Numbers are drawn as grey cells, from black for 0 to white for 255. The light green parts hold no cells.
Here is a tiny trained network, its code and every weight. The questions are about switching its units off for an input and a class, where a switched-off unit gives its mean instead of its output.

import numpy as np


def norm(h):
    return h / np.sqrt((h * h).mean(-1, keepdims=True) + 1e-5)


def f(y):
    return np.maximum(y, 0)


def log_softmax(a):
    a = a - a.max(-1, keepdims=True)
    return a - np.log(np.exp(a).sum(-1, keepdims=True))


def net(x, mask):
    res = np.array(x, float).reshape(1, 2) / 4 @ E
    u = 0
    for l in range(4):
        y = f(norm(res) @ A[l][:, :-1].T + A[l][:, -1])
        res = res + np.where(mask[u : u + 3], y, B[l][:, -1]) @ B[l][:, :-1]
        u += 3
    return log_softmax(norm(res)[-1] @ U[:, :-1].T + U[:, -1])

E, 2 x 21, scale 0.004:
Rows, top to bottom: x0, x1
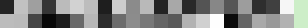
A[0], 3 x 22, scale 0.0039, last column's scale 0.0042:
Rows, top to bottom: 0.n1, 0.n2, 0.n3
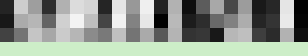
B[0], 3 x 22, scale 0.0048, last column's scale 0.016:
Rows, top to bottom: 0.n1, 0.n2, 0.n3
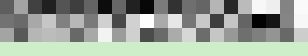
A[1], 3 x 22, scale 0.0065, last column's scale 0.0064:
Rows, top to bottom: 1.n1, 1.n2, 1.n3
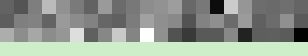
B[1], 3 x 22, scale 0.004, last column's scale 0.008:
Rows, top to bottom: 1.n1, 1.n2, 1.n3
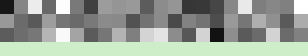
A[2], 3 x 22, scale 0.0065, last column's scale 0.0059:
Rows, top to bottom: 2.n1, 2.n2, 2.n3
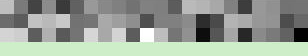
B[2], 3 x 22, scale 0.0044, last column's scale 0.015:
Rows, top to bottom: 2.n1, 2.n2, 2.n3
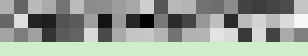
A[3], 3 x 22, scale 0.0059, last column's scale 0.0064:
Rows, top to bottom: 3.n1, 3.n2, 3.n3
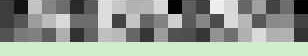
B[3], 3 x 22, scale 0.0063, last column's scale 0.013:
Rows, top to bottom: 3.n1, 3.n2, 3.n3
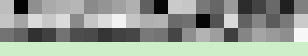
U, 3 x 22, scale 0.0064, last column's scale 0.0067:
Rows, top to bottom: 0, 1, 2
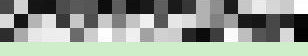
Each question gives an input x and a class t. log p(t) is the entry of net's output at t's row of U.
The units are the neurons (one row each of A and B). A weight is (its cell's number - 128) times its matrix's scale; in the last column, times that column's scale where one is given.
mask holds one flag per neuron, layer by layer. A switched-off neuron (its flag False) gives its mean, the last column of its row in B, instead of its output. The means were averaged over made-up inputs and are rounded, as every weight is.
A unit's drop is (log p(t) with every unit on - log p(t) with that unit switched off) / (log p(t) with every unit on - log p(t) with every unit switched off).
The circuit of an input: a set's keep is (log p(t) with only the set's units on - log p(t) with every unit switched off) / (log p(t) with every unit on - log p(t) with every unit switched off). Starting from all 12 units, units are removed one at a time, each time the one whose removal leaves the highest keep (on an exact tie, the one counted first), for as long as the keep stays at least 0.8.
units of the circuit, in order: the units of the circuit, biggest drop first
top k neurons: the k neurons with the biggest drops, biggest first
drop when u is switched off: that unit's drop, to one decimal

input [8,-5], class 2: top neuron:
0.n2
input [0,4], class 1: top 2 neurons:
1.n1, 0.n1
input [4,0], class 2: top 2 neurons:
0.n2, 2.n2
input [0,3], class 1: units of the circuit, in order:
1.n1, 2.n2
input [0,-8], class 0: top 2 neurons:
2.n2, 0.n2
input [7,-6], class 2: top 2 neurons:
0.n2, 3.n2
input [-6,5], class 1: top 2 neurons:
0.n1, 0.n2
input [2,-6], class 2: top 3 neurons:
0.n2, 0.n1, 3.n2
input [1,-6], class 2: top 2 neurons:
0.n1, 3.n2
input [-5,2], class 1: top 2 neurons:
1.n1, 0.n2
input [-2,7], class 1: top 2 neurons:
0.n1, 2.n2
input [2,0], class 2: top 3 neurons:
0.n2, 2.n2, 0.n3
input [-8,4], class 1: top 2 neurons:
0.n1, 0.n2
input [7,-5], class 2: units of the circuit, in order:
0.n2
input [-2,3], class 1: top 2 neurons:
1.n1, 0.n1
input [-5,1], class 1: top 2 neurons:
1.n1, 0.n2
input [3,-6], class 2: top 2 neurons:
0.n2, 3.n2
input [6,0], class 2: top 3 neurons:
0.n2, 2.n2, 0.n3
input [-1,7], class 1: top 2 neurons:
0.n1, 2.n2
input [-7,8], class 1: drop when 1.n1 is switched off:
0.0
